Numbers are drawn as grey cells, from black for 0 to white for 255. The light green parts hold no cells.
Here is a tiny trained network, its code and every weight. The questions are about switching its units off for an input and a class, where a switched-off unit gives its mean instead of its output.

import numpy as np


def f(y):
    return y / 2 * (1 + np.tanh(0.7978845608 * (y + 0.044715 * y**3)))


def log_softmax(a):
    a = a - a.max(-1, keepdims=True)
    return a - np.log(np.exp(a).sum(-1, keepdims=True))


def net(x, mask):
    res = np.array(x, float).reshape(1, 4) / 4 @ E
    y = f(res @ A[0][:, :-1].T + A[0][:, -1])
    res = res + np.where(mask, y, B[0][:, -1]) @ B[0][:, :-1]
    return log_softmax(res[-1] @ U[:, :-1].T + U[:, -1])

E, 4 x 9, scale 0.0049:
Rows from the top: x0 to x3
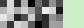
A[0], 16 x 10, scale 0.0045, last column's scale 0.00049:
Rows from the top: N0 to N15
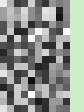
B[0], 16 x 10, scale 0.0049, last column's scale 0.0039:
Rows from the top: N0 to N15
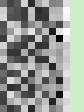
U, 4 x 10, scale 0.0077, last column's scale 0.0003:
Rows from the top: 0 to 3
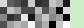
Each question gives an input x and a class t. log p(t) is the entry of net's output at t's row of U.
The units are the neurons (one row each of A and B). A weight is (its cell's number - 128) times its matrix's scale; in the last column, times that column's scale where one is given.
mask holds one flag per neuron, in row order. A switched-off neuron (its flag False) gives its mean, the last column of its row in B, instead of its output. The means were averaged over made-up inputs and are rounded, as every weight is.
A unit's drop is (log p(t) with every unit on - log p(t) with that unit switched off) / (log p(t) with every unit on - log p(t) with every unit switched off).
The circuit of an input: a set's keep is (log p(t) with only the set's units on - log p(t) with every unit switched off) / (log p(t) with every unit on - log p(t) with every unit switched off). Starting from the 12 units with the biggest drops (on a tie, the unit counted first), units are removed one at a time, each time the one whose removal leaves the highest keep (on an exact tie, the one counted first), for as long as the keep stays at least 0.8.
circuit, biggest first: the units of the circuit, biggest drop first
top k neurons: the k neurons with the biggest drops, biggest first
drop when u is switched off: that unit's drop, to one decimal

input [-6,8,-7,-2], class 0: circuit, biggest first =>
(N2, N1)
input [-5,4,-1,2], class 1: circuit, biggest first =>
(N5, N13)
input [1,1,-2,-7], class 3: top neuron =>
(N4)
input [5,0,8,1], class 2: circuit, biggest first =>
(N15, N10)
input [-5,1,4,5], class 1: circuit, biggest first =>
(N5, N13)
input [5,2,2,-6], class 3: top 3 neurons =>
(N4, N5, N13)
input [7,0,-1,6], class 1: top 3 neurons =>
(N11, N4, N3)
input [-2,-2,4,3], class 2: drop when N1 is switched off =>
0.1
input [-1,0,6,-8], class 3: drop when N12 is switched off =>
0.2
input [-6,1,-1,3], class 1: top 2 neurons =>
(N5, N13)
